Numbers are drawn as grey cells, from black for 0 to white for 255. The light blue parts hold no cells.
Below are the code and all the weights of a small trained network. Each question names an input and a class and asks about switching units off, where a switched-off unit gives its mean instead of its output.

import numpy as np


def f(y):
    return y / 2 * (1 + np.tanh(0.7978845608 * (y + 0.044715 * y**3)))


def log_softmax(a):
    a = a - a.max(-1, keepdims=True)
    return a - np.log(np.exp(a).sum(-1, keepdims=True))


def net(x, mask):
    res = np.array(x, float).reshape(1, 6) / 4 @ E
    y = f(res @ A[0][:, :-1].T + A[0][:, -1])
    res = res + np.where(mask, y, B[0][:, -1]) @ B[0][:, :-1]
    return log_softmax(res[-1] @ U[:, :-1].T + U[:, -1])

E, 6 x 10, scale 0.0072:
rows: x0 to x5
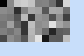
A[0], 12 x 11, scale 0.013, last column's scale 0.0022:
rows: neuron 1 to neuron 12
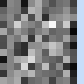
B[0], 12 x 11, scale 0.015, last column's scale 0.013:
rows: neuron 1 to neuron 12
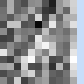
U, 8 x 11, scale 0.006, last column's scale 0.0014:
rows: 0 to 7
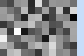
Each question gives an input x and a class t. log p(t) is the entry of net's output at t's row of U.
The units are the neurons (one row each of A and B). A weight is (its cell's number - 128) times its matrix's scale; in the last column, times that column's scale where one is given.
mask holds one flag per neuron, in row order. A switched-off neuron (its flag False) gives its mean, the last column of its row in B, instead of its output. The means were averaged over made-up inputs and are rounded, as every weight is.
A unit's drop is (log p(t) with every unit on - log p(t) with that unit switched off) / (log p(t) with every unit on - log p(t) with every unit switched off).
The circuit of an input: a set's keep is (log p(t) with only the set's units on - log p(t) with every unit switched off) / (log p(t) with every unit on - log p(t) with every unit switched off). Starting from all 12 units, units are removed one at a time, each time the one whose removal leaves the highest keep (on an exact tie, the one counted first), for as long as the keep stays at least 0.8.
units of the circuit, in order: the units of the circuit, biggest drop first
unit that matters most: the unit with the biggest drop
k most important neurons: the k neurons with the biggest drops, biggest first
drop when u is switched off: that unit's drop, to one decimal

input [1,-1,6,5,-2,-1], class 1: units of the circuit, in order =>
neuron 8; neuron 9
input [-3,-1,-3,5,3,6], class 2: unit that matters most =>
neuron 1
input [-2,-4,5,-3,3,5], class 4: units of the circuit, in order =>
neuron 12; neuron 9
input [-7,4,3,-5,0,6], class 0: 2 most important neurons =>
neuron 3; neuron 6
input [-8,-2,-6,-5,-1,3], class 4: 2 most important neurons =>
neuron 12; neuron 7
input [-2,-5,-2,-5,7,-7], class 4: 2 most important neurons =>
neuron 12; neuron 5
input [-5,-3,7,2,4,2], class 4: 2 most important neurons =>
neuron 12; neuron 2
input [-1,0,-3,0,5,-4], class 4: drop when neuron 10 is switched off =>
0.2
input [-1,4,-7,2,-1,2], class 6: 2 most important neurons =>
neuron 8; neuron 7
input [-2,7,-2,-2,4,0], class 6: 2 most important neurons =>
neuron 8; neuron 1
